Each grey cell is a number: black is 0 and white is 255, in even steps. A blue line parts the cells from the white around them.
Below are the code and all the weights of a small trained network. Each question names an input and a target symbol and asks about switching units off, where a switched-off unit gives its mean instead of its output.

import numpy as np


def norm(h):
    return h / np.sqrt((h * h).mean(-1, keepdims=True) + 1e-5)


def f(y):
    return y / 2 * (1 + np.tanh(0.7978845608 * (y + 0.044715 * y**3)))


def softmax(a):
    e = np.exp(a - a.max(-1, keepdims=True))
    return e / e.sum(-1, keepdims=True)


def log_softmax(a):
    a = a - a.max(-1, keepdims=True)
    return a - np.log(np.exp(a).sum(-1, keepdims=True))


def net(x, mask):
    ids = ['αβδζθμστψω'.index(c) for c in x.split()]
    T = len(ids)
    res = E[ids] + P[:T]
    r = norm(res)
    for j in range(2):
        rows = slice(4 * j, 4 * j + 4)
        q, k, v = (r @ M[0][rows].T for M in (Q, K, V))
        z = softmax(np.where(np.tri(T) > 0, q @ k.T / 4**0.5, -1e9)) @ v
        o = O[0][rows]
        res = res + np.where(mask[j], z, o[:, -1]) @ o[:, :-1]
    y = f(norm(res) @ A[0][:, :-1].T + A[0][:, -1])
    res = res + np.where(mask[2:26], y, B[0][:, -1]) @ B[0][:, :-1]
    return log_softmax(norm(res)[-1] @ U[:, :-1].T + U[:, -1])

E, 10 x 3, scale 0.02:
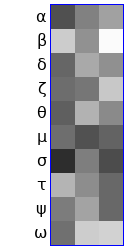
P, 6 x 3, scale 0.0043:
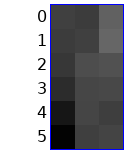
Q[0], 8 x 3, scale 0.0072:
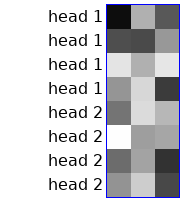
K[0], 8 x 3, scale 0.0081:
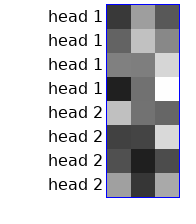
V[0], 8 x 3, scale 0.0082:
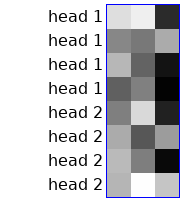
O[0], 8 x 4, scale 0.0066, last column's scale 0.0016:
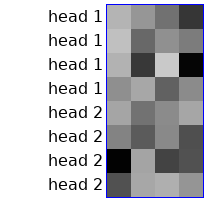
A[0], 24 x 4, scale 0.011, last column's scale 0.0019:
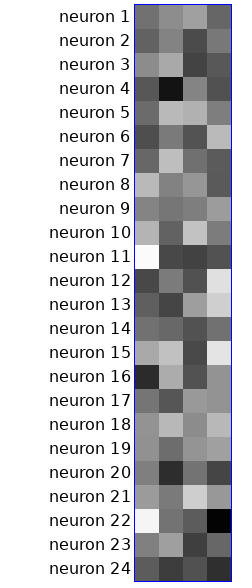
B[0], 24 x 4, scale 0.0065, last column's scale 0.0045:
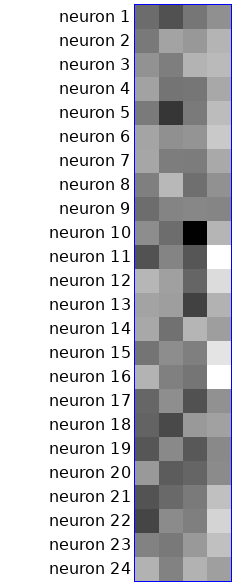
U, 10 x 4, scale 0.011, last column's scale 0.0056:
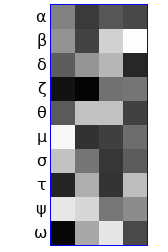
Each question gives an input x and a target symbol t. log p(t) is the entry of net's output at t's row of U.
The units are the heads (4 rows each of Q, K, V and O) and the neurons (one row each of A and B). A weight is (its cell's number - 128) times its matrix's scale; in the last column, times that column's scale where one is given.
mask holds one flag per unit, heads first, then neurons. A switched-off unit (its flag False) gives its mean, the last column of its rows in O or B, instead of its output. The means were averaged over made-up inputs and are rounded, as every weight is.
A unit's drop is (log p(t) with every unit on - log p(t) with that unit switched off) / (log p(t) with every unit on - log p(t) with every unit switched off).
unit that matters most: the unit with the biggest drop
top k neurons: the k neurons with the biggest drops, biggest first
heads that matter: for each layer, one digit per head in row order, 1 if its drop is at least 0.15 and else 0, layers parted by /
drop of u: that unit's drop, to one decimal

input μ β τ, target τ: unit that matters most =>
neuron 11
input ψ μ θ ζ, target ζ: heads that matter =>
00
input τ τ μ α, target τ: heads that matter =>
01
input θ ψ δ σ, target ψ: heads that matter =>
00
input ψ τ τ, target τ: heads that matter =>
10
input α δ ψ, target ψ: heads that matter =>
00
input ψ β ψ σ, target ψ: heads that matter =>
10
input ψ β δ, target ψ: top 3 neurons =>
neuron 16; neuron 7; neuron 22
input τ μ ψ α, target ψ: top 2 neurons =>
neuron 16; neuron 12
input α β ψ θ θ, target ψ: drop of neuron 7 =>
0.2
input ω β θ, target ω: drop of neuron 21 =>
-0.1
